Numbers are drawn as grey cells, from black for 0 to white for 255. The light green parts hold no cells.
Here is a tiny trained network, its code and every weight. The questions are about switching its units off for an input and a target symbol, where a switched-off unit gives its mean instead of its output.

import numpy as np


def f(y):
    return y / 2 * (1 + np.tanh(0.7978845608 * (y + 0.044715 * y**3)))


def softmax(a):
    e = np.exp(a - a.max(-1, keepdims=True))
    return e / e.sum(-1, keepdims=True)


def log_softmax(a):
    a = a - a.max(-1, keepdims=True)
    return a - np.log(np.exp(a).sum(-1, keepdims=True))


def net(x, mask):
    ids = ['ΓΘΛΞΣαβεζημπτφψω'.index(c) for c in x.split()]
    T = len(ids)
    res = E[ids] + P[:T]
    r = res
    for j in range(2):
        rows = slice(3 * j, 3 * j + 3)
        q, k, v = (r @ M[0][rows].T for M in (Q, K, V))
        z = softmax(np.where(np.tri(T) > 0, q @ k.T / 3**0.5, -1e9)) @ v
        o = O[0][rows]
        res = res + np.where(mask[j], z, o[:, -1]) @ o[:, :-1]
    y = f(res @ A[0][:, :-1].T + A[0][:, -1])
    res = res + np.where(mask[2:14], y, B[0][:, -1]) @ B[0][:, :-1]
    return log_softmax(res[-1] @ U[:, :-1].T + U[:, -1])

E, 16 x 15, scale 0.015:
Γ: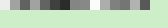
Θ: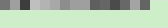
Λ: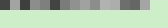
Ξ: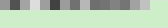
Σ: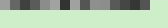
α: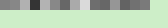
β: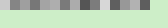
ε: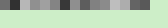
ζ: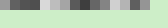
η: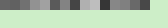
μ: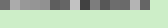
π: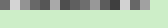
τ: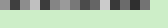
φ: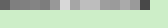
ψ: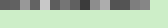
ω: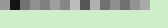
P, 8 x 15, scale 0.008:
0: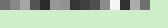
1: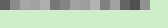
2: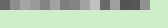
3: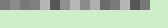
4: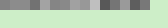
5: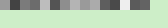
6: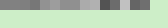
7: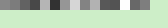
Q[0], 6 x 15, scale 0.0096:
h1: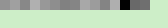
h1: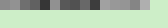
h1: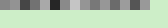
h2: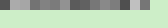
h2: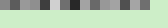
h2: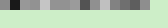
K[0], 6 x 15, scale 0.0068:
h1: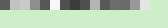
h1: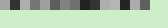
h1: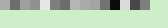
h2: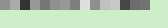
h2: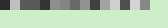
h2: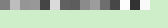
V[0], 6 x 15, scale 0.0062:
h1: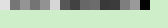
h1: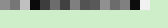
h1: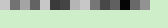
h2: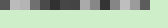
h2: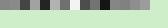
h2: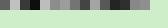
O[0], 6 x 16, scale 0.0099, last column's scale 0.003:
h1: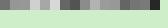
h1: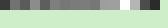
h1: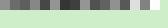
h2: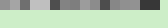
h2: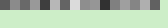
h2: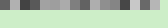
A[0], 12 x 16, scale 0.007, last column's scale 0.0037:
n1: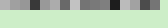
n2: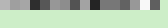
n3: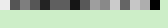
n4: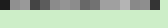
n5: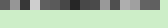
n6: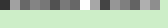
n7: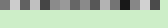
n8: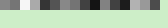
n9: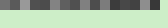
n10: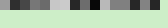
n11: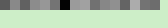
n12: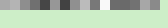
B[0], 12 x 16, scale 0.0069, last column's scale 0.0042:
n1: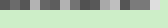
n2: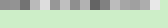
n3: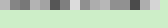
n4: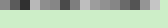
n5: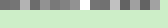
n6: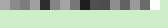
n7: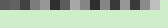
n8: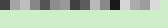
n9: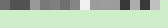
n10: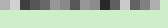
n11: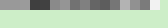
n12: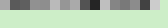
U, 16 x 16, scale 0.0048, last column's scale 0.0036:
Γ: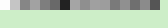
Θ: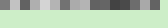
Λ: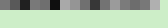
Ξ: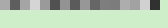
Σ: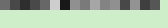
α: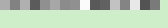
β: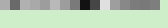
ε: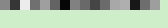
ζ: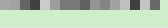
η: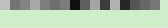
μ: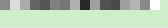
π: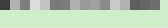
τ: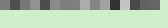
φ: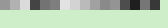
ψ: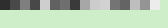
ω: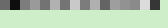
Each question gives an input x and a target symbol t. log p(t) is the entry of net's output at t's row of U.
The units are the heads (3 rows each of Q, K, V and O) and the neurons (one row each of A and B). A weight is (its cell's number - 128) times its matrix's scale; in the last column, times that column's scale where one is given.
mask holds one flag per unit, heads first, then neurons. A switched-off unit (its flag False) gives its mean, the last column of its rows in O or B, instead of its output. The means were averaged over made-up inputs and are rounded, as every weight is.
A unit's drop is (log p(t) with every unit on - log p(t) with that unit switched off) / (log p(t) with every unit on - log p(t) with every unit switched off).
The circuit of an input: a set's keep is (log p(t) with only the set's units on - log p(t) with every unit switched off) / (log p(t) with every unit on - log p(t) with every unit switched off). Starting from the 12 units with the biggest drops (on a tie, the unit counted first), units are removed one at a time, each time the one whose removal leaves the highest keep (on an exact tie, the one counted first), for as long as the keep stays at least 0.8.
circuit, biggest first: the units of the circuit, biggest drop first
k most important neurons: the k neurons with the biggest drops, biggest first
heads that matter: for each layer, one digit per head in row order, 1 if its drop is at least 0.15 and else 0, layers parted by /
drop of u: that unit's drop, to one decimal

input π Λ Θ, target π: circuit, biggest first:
(h1)
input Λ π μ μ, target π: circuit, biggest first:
(h1, h2)
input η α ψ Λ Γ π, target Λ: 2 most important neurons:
(n1, n8)
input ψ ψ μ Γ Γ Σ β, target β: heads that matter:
00
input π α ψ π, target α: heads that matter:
10
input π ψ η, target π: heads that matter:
10
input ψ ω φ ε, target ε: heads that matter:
01
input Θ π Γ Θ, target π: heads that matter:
10
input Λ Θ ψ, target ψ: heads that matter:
00
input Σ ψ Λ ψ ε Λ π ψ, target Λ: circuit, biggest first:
(h1, n1)
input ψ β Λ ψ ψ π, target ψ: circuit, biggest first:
(h2, n6)
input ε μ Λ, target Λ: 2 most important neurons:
(n7, n6)
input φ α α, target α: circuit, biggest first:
(h1, n2)
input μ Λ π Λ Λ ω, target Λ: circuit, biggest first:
(h1, n1)
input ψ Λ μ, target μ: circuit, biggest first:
(n8, h1)
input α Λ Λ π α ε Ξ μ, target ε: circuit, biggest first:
(h2)
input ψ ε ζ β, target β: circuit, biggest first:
(n12, h2, n1)
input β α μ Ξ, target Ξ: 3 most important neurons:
(n8, n2, n3)
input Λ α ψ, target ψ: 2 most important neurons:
(n6, n8)
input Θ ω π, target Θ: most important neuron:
(n2)
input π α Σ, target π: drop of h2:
0.2
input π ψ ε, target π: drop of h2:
0.2
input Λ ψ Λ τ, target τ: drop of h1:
0.0
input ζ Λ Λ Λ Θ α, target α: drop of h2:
-0.1
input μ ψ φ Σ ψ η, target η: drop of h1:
0.5
